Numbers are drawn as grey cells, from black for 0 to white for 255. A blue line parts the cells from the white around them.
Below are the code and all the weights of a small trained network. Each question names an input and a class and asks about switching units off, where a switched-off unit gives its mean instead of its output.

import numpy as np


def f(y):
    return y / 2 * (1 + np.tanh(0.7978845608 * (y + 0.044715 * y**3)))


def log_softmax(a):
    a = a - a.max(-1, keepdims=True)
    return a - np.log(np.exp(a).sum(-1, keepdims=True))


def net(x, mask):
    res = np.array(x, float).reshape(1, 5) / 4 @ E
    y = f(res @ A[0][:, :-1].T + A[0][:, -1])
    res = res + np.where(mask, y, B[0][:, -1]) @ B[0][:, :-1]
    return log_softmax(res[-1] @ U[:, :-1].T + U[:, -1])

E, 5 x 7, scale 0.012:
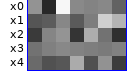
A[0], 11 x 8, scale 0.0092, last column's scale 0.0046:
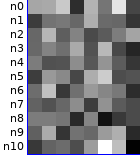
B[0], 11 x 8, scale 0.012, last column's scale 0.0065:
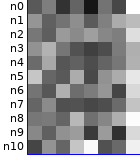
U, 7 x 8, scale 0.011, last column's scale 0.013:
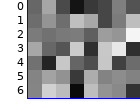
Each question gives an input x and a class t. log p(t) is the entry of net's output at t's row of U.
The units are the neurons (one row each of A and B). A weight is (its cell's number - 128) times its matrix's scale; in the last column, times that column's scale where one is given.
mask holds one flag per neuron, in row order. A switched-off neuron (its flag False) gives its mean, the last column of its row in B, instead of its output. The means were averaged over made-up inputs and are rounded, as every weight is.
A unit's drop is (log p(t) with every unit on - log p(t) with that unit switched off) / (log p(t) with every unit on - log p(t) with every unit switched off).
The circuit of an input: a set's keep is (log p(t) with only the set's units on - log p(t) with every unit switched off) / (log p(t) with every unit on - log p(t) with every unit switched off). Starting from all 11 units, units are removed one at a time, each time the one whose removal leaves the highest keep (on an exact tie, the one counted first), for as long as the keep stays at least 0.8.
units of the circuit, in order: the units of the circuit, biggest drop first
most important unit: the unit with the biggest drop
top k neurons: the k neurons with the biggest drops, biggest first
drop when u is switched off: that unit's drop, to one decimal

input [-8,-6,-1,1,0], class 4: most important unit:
n6
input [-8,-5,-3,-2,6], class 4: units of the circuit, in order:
(n6, n9)
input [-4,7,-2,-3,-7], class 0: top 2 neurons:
(n0, n8)
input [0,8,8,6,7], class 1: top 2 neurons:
(n10, n0)
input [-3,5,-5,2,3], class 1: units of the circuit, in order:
(n10, n5)
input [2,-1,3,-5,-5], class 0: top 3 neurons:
(n0, n10, n2)
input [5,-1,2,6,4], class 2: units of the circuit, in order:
(n6, n9)
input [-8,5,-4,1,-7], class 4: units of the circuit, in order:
(n9, n6)
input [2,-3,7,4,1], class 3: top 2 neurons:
(n8, n5)
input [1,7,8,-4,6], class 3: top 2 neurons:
(n5, n1)
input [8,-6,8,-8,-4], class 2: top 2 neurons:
(n8, n10)
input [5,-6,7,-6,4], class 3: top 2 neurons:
(n8, n10)
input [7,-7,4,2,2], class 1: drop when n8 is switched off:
0.6
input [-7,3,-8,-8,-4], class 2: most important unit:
n5
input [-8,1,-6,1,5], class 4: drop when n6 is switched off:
0.2
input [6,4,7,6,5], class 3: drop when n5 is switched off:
0.5
